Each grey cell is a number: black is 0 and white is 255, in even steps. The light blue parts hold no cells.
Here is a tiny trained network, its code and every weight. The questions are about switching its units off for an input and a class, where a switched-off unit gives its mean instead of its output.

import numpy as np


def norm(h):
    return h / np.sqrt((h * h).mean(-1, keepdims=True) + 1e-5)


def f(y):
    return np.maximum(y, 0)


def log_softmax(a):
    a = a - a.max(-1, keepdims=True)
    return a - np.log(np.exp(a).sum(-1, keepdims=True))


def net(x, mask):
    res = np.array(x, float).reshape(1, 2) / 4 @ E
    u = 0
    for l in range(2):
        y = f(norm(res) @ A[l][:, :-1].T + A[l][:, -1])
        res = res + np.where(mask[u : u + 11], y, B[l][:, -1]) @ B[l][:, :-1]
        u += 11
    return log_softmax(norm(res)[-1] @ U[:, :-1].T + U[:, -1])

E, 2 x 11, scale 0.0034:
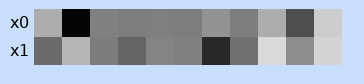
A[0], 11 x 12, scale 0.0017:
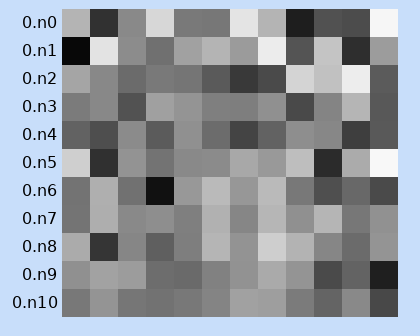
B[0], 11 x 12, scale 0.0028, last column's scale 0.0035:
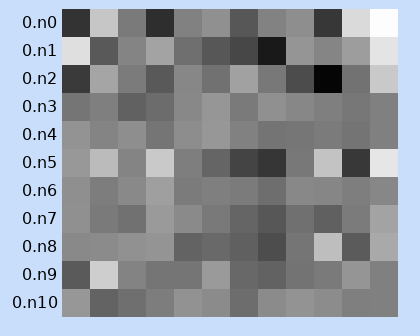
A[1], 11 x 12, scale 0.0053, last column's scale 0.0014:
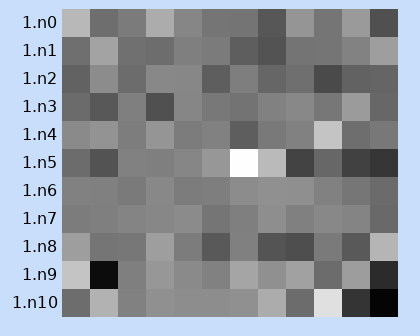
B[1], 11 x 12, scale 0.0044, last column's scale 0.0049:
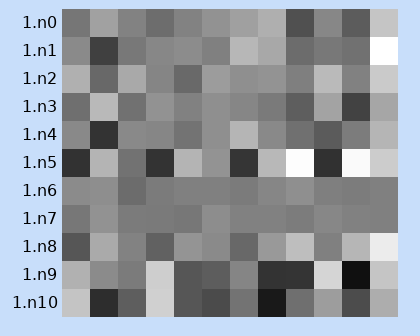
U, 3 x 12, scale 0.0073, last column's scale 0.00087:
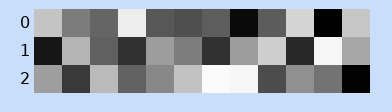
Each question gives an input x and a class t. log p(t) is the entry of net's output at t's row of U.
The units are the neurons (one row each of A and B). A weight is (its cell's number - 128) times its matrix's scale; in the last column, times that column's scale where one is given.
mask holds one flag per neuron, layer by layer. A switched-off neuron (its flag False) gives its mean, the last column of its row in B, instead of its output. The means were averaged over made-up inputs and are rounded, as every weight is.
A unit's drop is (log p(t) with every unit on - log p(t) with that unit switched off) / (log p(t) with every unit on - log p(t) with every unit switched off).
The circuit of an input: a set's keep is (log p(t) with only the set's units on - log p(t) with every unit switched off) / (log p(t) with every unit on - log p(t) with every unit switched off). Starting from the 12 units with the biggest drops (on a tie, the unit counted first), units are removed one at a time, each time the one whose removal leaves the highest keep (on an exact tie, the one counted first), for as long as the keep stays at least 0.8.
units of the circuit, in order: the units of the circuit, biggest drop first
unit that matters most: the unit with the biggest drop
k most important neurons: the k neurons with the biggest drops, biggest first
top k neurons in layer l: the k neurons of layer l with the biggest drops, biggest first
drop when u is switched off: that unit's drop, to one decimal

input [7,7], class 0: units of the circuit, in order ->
0.n0, 1.n9
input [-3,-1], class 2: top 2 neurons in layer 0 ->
0.n1, 0.n5
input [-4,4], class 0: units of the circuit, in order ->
1.n5
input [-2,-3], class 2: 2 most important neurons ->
0.n0, 0.n1
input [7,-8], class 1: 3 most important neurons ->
1.n5, 0.n1, 0.n0
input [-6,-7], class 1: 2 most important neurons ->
1.n5, 0.n5
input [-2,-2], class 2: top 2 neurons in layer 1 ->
1.n5, 1.n1
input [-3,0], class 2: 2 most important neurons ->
0.n1, 0.n5
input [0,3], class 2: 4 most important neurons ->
1.n5, 0.n0, 1.n8, 1.n1
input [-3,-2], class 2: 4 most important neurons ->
0.n1, 1.n5, 0.n5, 1.n9
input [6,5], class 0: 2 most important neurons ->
0.n0, 1.n5
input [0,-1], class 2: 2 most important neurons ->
1.n5, 1.n8
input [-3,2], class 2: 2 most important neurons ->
0.n5, 1.n5
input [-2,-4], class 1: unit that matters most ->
0.n5
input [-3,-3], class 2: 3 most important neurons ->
0.n1, 1.n5, 0.n5
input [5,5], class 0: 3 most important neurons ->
0.n0, 1.n5, 1.n8
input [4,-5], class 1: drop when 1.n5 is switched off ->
1.6
